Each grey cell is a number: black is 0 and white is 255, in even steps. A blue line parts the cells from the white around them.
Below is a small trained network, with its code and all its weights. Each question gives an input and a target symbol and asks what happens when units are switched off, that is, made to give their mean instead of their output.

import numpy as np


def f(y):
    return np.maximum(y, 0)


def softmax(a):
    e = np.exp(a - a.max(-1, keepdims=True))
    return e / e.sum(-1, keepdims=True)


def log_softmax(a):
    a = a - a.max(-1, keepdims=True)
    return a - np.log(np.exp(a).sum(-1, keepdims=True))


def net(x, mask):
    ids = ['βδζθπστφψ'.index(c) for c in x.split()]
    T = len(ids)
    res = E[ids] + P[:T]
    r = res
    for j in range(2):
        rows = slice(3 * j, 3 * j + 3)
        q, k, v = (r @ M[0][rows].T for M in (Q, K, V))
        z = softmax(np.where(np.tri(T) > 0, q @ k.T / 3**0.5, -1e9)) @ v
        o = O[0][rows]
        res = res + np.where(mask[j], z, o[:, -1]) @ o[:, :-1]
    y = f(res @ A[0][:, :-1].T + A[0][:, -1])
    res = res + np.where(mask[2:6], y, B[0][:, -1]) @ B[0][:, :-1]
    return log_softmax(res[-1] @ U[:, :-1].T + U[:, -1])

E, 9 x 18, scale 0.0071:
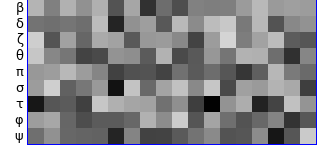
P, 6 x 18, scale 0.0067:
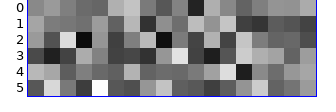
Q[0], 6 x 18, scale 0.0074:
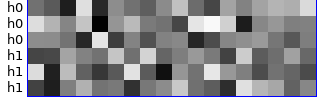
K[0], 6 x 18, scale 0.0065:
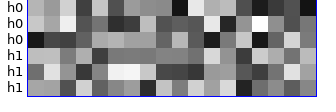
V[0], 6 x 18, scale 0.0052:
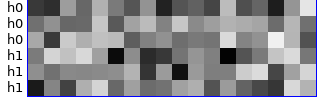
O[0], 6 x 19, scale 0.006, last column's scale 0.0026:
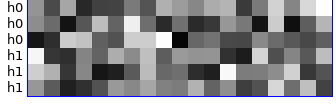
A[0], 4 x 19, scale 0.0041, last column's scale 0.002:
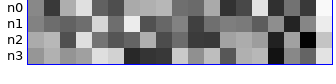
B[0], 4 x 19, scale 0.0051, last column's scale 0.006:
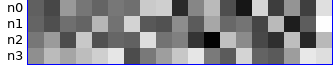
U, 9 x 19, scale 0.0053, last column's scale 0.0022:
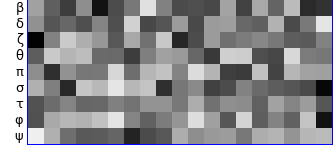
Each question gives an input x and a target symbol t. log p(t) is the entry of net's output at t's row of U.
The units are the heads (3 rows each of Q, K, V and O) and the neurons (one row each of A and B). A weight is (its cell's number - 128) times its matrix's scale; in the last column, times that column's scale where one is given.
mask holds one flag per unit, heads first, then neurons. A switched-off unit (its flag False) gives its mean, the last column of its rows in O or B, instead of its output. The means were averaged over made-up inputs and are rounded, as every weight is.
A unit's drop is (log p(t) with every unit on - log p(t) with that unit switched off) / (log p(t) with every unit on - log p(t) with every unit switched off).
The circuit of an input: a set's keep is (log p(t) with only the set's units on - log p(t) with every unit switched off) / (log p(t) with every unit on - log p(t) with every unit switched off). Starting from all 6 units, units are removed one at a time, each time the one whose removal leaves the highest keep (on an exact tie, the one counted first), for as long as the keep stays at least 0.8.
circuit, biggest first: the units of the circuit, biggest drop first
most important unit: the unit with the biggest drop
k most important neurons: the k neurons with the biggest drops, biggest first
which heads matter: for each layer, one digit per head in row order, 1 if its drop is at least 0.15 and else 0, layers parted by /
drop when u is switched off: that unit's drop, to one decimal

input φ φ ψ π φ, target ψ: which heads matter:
10
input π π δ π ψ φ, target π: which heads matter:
11
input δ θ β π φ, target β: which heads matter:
01
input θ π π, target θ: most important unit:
h1
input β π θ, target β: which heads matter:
01
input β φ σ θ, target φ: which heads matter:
11
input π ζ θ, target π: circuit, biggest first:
h0; h1; n0
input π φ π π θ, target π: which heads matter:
01
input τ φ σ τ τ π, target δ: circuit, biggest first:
h0; n3; h1
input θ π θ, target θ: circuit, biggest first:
h1; h0; n2
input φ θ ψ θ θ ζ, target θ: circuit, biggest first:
h1; h0; n2
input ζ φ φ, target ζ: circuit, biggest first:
h0; h1
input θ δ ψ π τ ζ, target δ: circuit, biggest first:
h0; n3
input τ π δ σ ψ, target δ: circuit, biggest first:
h0; n1
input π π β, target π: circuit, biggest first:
h1; h0; n0
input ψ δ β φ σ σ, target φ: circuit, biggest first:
h1; h0; n3
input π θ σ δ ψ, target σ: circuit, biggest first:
h0; h1
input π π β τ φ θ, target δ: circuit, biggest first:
h0; n3; n0
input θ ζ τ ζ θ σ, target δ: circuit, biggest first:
h0; n3
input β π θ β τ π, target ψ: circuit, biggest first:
h0; h1
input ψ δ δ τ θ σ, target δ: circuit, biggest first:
h0; n3; h1
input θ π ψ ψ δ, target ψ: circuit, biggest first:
h0
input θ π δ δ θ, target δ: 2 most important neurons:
n1; n3
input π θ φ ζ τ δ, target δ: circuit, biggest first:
h0; n3
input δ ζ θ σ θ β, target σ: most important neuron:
n2
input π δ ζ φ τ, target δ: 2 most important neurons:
n3; n1
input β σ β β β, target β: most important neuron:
n2
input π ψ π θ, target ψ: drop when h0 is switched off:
0.8
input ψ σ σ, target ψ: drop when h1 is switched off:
0.1
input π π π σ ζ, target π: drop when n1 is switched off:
0.0
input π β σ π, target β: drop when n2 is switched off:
0.1
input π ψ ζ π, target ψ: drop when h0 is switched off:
0.8
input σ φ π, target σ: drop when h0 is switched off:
0.9
